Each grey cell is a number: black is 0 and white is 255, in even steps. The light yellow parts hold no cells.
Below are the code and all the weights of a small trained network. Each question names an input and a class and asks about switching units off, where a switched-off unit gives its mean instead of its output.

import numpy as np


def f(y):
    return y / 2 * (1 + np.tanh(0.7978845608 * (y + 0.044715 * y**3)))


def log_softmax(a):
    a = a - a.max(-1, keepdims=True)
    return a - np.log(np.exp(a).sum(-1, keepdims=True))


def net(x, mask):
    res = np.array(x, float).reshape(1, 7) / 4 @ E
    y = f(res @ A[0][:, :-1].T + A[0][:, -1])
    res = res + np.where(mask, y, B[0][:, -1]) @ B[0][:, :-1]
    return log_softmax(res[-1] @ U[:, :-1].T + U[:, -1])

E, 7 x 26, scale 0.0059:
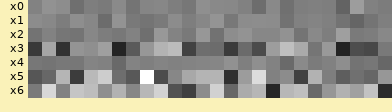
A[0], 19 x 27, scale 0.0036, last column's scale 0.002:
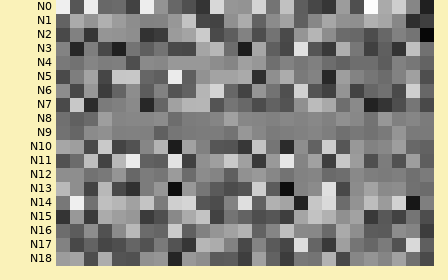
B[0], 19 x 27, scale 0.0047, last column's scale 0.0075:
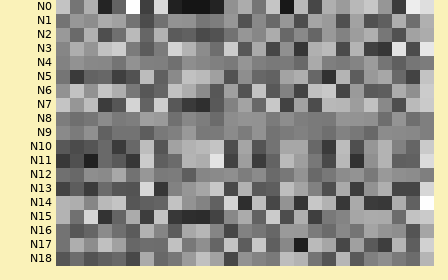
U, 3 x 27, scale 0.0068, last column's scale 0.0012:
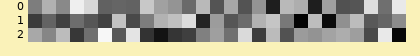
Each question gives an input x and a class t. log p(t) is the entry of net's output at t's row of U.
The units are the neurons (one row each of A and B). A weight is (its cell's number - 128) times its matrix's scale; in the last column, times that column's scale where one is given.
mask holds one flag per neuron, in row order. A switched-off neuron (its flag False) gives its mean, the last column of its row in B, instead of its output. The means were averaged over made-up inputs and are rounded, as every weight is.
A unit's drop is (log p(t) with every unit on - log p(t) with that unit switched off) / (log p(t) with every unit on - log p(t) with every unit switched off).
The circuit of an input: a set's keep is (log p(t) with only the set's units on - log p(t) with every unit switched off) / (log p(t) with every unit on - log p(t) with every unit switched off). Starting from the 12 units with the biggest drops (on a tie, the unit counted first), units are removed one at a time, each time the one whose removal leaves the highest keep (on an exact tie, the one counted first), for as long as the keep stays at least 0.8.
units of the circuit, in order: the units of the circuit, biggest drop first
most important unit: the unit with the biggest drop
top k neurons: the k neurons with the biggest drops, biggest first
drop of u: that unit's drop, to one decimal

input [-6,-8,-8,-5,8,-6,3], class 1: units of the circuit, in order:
(N13)
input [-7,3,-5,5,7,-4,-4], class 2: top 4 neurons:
(N15; N7; N14; N11)
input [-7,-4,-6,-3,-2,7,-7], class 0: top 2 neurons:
(N3; N6)
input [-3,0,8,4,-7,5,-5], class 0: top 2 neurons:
(N3; N17)
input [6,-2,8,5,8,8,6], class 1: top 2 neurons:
(N11; N5)
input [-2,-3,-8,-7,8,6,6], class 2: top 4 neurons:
(N0; N3; N17; N6)
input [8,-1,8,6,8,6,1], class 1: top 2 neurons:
(N11; N5)
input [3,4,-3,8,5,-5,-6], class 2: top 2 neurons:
(N15; N7)
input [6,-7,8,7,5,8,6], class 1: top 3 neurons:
(N11; N5; N0)
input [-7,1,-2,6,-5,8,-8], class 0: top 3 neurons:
(N3; N17; N6)
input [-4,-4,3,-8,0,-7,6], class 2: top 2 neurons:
(N0; N11)
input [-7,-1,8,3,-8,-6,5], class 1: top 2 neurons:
(N13; N10)
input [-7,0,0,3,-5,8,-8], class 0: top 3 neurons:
(N3; N17; N6)
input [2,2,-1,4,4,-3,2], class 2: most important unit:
N11
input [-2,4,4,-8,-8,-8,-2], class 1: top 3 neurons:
(N13; N10; N18)
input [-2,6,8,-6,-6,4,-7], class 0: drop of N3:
0.4
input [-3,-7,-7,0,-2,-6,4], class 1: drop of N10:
0.1
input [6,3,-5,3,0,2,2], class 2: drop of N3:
0.5
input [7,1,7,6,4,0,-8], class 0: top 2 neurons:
(N3; N17)
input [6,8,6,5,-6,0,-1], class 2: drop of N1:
0.0
